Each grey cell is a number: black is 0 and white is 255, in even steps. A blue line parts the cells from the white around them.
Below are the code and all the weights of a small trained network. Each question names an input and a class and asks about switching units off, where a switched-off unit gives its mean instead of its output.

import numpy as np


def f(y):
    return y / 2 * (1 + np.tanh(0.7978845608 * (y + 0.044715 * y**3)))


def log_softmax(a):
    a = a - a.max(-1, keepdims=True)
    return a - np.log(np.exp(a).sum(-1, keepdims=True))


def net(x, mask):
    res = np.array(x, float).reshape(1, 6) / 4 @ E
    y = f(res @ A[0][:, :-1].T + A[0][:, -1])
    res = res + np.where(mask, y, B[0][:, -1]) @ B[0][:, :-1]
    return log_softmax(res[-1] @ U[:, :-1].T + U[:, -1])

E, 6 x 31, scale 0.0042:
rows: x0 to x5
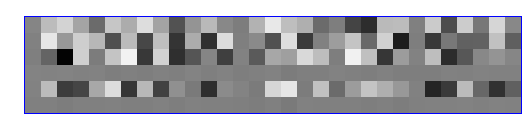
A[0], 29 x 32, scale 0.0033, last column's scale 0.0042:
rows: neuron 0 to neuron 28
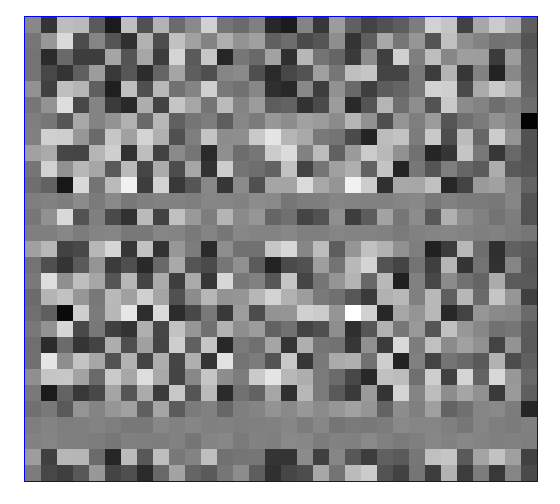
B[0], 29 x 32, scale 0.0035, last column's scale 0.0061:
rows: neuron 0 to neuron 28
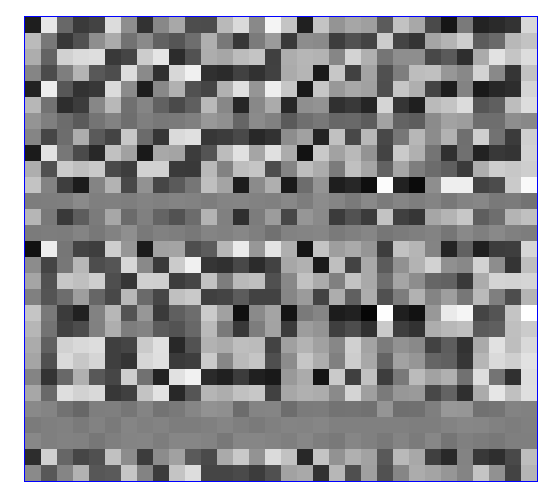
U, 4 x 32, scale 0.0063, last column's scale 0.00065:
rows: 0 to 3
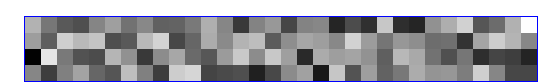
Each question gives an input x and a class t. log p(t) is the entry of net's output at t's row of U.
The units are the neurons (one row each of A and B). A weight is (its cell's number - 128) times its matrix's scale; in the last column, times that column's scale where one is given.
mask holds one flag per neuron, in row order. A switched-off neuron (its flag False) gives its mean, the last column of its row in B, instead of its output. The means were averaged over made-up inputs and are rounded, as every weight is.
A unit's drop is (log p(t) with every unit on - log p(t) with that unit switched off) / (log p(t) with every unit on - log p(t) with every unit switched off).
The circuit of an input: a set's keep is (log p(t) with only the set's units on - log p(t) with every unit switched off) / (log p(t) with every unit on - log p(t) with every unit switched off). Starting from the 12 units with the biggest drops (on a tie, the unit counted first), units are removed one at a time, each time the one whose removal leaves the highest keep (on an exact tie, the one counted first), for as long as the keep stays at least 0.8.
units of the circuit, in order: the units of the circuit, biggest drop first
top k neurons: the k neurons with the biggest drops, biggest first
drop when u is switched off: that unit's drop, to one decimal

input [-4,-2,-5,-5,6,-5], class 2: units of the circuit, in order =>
(neuron 14)
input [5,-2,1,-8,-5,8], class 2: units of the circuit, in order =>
(neuron 4; neuron 0)
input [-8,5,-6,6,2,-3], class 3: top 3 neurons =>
(neuron 3; neuron 15; neuron 28)
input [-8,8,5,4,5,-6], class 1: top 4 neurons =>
(neuron 21; neuron 16; neuron 9; neuron 22)
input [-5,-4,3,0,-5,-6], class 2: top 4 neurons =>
(neuron 0; neuron 4; neuron 22; neuron 27)
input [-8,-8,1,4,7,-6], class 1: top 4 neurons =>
(neuron 23; neuron 2; neuron 20; neuron 22)
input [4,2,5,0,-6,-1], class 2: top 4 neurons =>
(neuron 4; neuron 0; neuron 27; neuron 5)
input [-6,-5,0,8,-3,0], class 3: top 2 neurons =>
(neuron 3; neuron 15)
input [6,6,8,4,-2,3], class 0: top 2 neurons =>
(neuron 10; neuron 18)
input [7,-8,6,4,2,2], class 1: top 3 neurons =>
(neuron 23; neuron 2; neuron 20)
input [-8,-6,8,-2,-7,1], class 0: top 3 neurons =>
(neuron 18; neuron 10; neuron 22)
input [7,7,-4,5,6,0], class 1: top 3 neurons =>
(neuron 21; neuron 16; neuron 9)
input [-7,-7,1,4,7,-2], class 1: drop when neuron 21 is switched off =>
-0.1
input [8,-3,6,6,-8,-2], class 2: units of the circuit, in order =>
(neuron 4)
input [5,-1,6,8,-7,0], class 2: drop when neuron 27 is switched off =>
0.3
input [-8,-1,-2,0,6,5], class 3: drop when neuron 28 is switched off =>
0.2
